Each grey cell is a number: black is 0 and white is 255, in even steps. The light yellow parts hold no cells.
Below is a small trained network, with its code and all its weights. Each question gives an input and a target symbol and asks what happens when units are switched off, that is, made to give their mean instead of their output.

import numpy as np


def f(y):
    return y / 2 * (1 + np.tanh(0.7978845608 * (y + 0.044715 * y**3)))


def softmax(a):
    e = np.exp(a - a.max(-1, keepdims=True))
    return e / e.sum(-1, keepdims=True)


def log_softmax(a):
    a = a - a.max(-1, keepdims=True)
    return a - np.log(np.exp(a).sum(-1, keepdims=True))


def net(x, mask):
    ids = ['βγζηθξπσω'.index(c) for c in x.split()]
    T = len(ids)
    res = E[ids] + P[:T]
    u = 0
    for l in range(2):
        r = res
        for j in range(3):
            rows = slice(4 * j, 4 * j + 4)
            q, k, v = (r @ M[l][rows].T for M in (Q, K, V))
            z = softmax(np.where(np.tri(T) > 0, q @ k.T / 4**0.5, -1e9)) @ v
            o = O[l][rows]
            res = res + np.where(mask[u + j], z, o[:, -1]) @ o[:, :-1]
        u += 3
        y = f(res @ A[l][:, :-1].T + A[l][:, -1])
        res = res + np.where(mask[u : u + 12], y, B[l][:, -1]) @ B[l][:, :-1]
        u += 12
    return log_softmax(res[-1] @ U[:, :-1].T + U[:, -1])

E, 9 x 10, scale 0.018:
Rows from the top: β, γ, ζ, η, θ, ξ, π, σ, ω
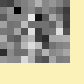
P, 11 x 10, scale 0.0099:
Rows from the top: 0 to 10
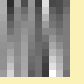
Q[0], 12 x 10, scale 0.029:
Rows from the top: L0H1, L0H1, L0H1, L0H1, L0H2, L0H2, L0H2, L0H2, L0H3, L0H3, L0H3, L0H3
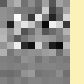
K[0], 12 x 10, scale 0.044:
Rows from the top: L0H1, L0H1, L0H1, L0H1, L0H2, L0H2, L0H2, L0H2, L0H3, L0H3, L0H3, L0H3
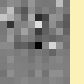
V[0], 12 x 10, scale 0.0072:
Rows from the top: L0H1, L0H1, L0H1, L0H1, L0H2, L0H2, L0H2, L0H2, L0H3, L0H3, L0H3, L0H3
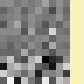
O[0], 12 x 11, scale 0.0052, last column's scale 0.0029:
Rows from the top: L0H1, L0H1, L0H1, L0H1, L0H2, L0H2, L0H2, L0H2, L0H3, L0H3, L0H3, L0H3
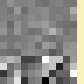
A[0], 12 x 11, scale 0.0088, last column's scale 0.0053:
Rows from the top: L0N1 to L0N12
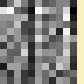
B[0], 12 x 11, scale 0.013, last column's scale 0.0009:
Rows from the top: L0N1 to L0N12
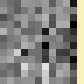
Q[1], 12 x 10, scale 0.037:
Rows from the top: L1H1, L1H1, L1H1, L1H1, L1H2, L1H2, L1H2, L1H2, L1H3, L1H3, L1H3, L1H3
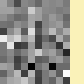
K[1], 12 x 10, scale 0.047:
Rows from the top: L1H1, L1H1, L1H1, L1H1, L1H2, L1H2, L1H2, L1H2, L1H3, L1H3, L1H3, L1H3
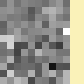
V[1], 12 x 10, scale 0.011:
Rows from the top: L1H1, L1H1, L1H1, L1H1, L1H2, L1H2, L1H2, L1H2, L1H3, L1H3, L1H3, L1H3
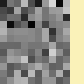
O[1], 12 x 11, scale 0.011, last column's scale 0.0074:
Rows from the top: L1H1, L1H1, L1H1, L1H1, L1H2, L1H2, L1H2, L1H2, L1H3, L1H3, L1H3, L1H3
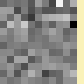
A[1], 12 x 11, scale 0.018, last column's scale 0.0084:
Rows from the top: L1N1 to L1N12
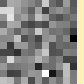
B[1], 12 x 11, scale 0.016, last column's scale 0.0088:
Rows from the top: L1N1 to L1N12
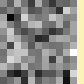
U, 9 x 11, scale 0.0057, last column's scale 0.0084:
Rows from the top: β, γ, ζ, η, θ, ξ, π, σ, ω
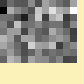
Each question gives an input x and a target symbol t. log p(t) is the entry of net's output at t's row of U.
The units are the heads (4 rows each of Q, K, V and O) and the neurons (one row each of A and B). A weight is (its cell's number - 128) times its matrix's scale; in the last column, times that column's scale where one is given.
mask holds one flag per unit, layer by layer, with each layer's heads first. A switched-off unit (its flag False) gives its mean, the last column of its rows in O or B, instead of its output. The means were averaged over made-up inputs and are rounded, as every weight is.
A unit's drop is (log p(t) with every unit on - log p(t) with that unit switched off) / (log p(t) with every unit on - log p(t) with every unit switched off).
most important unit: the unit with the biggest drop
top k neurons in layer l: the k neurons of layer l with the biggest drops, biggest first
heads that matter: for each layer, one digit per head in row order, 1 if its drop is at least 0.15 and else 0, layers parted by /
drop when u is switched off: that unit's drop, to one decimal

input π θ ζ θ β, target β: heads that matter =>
000 / 010
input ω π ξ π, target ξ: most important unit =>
L1N3
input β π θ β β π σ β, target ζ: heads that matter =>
001 / 100
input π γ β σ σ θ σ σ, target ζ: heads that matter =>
001 / 000
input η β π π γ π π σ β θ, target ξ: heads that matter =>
000 / 100
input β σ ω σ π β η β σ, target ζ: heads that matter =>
001 / 110
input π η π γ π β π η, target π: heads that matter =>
000 / 100
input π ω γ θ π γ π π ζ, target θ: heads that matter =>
000 / 100
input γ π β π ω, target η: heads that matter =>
000 / 001
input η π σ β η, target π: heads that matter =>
000 / 101
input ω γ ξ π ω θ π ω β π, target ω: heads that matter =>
001 / 100
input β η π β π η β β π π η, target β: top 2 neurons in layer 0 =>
L0N7; L0N12
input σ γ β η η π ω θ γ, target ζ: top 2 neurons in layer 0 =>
L0N11; L0N10
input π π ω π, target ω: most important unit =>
L1H1
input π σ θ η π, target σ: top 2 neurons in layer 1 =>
L1N5; L1N2
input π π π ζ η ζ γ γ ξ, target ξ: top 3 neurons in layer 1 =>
L1N10; L1N12; L1N11
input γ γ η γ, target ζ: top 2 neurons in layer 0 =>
L0N7; L0N11
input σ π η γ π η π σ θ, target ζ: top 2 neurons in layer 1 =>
L1N8; L1N4
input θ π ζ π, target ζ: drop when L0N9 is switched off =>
0.0
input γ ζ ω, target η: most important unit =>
L1N7
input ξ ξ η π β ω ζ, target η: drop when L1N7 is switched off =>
0.5
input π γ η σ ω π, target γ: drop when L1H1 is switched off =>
0.8
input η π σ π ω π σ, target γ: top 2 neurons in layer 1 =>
L1N11; L1N8
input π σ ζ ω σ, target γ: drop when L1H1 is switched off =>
0.1
